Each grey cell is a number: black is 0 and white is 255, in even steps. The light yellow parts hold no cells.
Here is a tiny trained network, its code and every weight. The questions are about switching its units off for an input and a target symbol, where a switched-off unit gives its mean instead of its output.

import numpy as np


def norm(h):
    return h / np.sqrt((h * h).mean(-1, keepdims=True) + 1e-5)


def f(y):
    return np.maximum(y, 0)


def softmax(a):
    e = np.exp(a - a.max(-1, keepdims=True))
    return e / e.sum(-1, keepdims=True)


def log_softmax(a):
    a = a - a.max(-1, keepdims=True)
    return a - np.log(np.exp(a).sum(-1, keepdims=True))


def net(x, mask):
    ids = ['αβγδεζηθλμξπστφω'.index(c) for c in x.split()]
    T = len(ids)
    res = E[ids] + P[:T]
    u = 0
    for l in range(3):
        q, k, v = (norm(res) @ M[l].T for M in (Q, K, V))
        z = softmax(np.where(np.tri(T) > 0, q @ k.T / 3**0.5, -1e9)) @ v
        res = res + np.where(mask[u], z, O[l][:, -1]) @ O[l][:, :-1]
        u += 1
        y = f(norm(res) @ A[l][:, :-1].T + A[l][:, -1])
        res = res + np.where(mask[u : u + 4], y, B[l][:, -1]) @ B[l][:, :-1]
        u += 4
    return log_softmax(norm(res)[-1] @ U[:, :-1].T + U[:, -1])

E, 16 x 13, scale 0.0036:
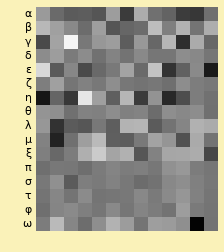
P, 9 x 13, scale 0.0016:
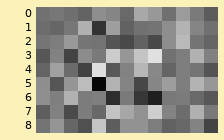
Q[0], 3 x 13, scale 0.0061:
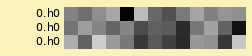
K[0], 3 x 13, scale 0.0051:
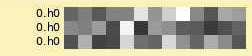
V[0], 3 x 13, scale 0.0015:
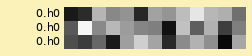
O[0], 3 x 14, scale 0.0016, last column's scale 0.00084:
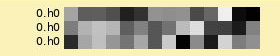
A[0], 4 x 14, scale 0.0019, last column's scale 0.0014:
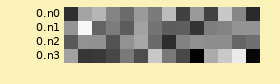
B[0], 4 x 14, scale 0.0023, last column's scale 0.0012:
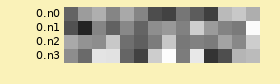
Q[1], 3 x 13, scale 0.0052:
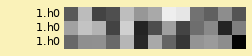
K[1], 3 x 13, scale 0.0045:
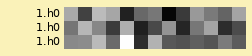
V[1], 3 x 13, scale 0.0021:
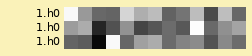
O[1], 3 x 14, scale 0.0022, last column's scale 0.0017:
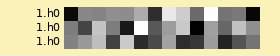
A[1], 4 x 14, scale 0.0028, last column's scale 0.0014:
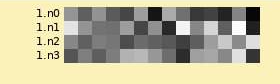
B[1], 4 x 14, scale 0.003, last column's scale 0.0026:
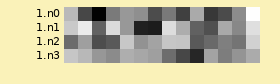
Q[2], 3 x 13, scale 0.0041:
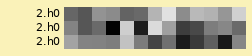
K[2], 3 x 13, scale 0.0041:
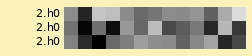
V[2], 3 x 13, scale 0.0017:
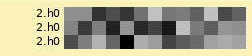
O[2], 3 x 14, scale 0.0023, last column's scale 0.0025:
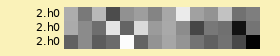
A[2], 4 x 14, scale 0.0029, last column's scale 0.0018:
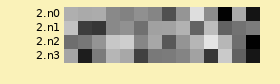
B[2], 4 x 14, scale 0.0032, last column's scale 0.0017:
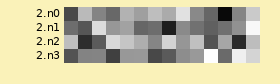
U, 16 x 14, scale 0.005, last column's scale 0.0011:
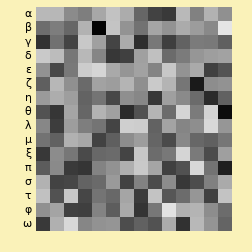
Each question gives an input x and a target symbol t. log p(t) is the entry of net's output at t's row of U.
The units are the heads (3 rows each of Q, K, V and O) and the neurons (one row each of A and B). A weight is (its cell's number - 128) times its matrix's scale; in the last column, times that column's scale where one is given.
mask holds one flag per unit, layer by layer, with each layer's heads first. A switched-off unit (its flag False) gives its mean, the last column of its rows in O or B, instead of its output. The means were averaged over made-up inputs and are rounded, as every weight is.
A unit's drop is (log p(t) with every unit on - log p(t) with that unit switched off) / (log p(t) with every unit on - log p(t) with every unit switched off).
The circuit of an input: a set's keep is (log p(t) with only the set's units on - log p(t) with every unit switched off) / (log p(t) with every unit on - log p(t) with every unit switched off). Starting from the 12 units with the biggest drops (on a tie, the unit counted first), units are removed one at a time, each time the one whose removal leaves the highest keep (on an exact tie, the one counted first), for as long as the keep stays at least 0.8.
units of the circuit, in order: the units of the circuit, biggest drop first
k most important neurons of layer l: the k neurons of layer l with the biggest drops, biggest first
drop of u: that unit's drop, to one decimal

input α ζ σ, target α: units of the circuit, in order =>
(0.h0; 1.n3)
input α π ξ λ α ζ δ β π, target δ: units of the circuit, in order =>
(0.h0; 1.n1; 1.h0)
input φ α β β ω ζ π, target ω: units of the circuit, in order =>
(0.h0; 1.n0; 0.n0)
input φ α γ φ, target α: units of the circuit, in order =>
(0.h0; 1.n3; 1.h0)
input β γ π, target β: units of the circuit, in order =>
(1.h0)
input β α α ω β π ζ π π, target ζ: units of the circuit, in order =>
(0.h0; 2.n0)
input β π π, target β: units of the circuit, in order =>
(1.h0; 1.n0)
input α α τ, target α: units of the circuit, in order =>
(0.h0; 1.n3)
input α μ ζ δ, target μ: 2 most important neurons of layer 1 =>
(1.n1; 1.n0)
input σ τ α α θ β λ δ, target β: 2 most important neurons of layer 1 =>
(1.n1; 1.n0)
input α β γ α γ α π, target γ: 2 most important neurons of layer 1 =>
(1.n2; 1.n0)
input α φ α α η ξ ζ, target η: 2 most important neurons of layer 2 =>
(2.n1; 2.n3)
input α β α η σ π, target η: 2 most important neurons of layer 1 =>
(1.n0; 1.n1)
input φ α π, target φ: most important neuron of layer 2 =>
(2.n3)
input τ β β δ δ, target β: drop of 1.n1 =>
0.2
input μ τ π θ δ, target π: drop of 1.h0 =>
0.1
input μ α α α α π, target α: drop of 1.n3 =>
0.2
